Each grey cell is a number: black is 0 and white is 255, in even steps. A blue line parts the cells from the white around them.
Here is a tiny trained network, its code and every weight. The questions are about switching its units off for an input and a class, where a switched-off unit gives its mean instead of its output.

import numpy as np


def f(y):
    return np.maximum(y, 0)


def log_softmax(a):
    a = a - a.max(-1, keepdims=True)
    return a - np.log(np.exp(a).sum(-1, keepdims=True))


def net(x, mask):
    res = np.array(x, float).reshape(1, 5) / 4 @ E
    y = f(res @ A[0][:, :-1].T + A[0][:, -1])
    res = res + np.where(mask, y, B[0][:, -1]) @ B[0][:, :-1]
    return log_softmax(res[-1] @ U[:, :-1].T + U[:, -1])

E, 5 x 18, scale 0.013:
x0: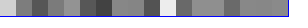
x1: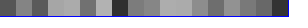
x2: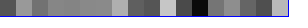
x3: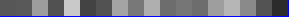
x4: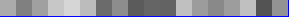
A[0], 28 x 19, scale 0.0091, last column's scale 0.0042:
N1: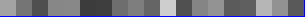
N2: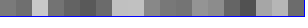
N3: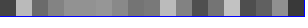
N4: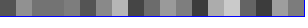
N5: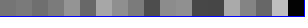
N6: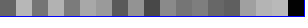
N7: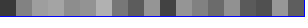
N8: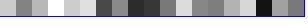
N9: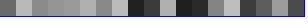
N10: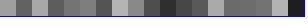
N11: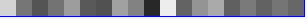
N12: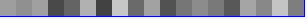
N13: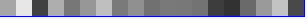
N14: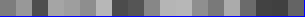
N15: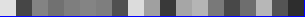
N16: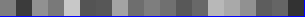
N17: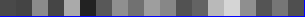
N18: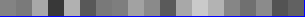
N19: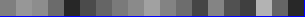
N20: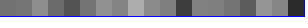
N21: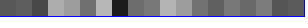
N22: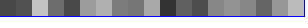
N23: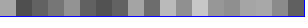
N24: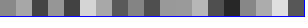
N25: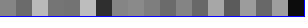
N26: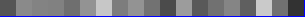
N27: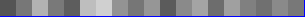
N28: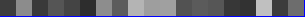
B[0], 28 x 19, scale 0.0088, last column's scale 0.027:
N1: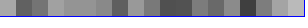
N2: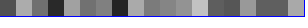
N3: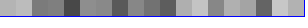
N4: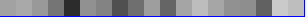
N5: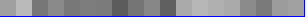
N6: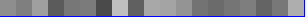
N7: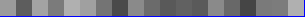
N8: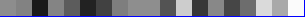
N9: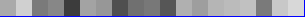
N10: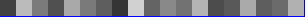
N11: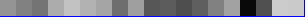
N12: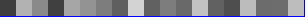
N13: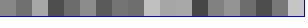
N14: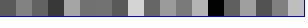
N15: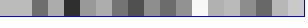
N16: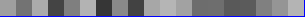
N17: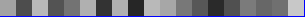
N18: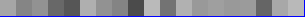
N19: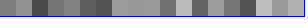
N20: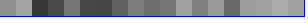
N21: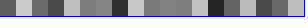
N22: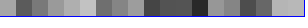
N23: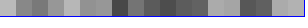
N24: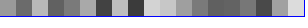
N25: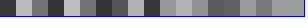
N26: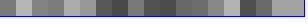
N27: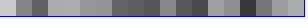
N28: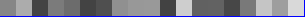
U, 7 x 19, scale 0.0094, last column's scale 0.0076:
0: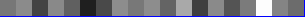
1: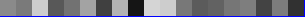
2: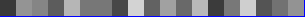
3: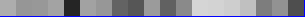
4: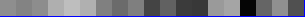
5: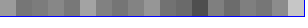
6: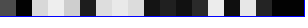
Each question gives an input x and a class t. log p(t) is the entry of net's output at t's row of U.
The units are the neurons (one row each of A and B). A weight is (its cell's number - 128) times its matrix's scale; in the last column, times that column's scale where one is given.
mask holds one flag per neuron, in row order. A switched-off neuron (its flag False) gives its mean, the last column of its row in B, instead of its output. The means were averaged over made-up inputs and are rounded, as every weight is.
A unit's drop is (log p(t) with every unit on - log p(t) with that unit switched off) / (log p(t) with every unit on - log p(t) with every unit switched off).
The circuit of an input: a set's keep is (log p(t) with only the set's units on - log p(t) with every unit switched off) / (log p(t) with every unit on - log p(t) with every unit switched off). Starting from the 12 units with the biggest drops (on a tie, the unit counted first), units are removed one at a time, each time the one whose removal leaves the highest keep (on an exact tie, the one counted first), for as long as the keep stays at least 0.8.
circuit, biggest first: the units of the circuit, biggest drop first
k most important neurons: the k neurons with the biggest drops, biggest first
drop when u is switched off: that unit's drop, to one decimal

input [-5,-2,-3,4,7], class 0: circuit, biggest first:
N8
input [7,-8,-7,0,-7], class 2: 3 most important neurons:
N8; N2; N12
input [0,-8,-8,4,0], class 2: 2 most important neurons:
N12; N10
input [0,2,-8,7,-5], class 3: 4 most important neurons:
N15; N24; N18; N13
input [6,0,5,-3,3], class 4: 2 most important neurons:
N11; N15
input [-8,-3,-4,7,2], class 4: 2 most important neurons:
N22; N24
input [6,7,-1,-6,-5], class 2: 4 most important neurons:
N21; N8; N17; N14
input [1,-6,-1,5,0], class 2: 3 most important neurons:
N24; N10; N12
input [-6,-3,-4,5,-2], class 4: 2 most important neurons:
N22; N24
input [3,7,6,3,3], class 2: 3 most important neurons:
N14; N21; N15
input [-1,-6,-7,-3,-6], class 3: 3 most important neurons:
N15; N8; N14
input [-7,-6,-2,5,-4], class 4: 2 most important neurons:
N22; N27
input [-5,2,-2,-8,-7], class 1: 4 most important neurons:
N24; N8; N13; N6
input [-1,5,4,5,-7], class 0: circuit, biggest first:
N28
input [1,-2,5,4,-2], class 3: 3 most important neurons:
N9; N24; N4
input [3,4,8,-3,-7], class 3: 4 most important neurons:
N9; N8; N3; N4
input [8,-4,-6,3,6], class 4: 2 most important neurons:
N11; N23
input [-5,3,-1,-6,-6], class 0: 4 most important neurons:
N28; N17; N19; N20
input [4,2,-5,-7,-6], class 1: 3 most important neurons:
N24; N8; N13
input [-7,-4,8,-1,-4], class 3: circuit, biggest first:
N9
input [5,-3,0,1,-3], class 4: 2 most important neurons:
N8; N11
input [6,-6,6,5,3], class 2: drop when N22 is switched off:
0.3
